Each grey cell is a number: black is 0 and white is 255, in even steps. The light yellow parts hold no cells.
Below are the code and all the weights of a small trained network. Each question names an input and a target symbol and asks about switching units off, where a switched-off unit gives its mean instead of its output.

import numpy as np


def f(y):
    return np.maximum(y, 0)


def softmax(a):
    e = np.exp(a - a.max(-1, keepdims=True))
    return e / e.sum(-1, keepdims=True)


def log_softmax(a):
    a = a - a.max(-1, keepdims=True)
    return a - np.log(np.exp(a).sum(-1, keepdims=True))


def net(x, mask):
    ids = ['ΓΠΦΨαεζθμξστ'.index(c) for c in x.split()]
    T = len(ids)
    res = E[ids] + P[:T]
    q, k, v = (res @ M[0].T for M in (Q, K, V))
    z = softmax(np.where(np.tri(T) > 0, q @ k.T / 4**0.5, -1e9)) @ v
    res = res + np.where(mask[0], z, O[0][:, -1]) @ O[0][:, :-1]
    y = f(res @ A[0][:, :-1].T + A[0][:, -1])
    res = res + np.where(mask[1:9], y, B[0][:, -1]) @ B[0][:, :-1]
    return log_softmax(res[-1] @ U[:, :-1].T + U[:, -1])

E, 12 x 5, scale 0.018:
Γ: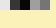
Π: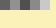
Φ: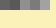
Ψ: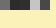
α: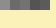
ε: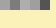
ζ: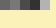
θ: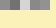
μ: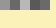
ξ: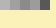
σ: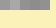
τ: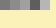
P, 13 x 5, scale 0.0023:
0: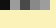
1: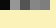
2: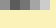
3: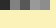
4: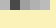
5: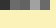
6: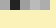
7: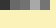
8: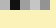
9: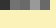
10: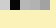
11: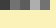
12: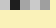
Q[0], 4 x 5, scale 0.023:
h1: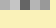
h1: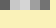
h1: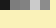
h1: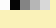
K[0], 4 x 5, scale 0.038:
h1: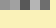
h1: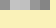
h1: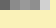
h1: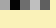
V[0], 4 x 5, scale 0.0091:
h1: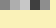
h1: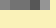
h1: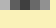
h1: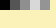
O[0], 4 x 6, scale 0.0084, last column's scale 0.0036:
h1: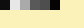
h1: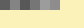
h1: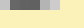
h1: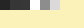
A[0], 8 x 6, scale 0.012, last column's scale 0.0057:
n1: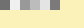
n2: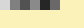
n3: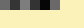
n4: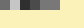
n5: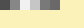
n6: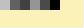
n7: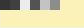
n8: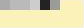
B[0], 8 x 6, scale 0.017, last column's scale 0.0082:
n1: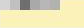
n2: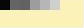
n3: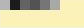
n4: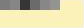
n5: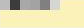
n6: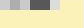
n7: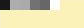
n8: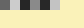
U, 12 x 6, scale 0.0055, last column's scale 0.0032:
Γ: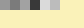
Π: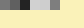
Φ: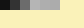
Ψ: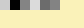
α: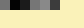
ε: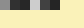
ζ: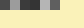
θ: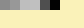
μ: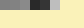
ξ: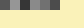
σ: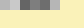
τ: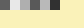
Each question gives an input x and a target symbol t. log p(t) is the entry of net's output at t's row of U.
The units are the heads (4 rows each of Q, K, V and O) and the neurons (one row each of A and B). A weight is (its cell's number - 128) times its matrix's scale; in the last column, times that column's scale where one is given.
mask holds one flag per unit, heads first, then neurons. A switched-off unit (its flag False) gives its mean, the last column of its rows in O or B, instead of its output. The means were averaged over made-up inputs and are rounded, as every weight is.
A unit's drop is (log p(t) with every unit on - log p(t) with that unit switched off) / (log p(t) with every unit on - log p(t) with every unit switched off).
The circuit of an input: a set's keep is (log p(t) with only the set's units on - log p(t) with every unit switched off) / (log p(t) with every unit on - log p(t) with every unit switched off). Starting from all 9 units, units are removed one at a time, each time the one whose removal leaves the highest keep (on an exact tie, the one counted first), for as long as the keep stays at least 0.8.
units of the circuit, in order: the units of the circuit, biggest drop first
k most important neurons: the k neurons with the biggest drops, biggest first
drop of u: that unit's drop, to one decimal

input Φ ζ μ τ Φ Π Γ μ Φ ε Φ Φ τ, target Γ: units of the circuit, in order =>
[h1]
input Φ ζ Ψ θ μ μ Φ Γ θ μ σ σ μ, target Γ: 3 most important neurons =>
[n6, n5, n8]
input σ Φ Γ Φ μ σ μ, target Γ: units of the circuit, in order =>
[h1, n8]
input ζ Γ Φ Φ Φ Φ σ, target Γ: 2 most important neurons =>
[n6, n8]
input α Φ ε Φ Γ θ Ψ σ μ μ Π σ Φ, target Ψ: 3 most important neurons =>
[n6, n7, n8]
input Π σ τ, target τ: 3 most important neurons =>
[n7, n1, n3]
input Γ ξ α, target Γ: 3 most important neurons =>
[n6, n8, n2]
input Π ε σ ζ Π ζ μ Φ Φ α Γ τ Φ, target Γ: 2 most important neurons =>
[n6, n8]
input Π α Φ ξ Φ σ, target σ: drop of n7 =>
0.2
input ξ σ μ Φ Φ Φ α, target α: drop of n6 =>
0.2
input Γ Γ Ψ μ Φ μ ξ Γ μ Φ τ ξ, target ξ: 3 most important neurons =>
[n8, n2, n5]
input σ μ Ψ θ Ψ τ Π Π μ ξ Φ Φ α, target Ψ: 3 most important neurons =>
[n6, n7, n8]
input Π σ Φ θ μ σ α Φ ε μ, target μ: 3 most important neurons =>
[n3, n2, n7]
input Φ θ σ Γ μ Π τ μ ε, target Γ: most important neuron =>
[n6]
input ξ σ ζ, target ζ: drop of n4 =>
0.5
